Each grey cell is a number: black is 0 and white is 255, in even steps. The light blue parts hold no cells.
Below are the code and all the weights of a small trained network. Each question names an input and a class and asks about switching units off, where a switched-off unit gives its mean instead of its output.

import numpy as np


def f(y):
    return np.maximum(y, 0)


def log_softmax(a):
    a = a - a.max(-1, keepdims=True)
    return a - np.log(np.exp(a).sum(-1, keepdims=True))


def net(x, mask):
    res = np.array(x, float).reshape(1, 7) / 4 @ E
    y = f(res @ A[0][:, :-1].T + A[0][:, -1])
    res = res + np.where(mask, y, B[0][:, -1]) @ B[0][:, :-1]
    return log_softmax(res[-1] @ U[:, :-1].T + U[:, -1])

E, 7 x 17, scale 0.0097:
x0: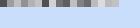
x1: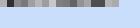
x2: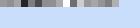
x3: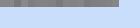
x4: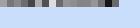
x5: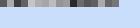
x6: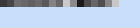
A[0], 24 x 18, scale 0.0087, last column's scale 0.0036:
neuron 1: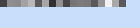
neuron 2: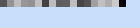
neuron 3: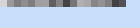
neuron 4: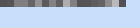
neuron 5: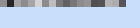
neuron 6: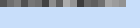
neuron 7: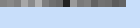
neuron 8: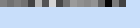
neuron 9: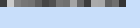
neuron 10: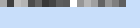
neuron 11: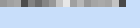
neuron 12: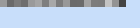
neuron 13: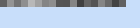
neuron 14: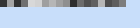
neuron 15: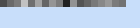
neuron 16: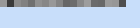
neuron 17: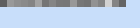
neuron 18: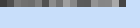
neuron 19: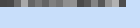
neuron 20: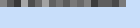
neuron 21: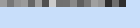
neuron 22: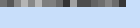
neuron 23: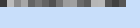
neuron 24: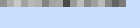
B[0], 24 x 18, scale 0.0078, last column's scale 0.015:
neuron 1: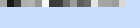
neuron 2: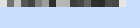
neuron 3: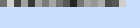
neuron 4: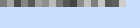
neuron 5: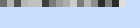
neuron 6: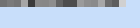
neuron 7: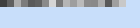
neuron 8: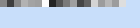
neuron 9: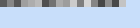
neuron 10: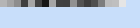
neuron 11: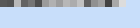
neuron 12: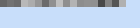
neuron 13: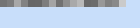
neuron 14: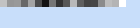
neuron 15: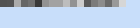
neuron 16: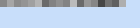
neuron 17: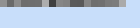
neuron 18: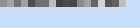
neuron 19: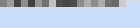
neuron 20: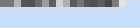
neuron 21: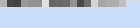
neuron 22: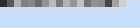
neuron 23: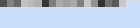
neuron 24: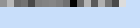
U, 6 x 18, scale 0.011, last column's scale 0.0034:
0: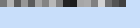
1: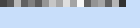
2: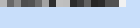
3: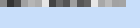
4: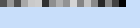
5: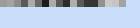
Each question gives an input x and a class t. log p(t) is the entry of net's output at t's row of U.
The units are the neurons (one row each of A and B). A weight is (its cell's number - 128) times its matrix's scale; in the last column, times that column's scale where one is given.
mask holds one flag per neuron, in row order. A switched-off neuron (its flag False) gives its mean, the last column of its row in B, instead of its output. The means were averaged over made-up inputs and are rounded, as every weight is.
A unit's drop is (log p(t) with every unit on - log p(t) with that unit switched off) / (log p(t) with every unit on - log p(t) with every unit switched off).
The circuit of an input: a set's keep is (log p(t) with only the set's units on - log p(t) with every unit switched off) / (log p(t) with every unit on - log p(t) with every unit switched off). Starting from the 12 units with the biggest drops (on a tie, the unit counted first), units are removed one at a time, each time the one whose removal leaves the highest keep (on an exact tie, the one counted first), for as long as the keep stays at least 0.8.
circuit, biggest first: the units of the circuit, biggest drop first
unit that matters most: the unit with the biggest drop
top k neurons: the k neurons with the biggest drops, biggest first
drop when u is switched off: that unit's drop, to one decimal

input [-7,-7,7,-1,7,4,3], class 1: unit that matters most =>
neuron 2
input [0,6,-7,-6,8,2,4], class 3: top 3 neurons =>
neuron 8; neuron 21; neuron 11
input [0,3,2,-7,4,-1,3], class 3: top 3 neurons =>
neuron 8; neuron 24; neuron 3
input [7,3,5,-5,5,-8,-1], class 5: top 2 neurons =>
neuron 10; neuron 20
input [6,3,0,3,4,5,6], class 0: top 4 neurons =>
neuron 18; neuron 4; neuron 6; neuron 20
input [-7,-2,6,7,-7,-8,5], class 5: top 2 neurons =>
neuron 10; neuron 2
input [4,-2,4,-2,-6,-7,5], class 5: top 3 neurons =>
neuron 10; neuron 8; neuron 21
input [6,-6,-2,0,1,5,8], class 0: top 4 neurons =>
neuron 18; neuron 19; neuron 4; neuron 6
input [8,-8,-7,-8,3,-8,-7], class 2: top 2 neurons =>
neuron 2; neuron 24
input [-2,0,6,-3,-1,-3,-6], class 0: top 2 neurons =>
neuron 3; neuron 15
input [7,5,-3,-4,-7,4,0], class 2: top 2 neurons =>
neuron 2; neuron 8
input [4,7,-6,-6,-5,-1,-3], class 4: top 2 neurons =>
neuron 5; neuron 11
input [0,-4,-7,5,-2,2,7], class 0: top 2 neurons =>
neuron 19; neuron 4
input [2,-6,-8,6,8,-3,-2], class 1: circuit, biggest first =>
neuron 15
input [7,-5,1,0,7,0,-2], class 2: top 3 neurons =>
neuron 2; neuron 24; neuron 1
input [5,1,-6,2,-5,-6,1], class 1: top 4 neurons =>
neuron 15; neuron 22; neuron 14; neuron 7
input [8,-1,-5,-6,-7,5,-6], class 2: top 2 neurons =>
neuron 2; neuron 24
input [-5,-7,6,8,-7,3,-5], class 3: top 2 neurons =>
neuron 1; neuron 5
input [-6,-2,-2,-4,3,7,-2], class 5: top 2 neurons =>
neuron 14; neuron 2
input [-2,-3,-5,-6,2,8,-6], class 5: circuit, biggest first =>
neuron 14
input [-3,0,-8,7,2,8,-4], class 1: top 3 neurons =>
neuron 7; neuron 10; neuron 22
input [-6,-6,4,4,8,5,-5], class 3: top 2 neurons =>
neuron 8; neuron 2
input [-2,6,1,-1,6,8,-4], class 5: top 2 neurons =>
neuron 14; neuron 1
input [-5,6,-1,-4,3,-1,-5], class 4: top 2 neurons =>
neuron 2; neuron 5
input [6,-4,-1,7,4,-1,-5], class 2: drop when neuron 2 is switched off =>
0.9
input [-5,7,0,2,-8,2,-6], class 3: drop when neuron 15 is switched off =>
0.0
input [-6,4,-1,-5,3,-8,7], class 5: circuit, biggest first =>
neuron 10
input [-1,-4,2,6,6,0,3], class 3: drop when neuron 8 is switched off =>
0.1
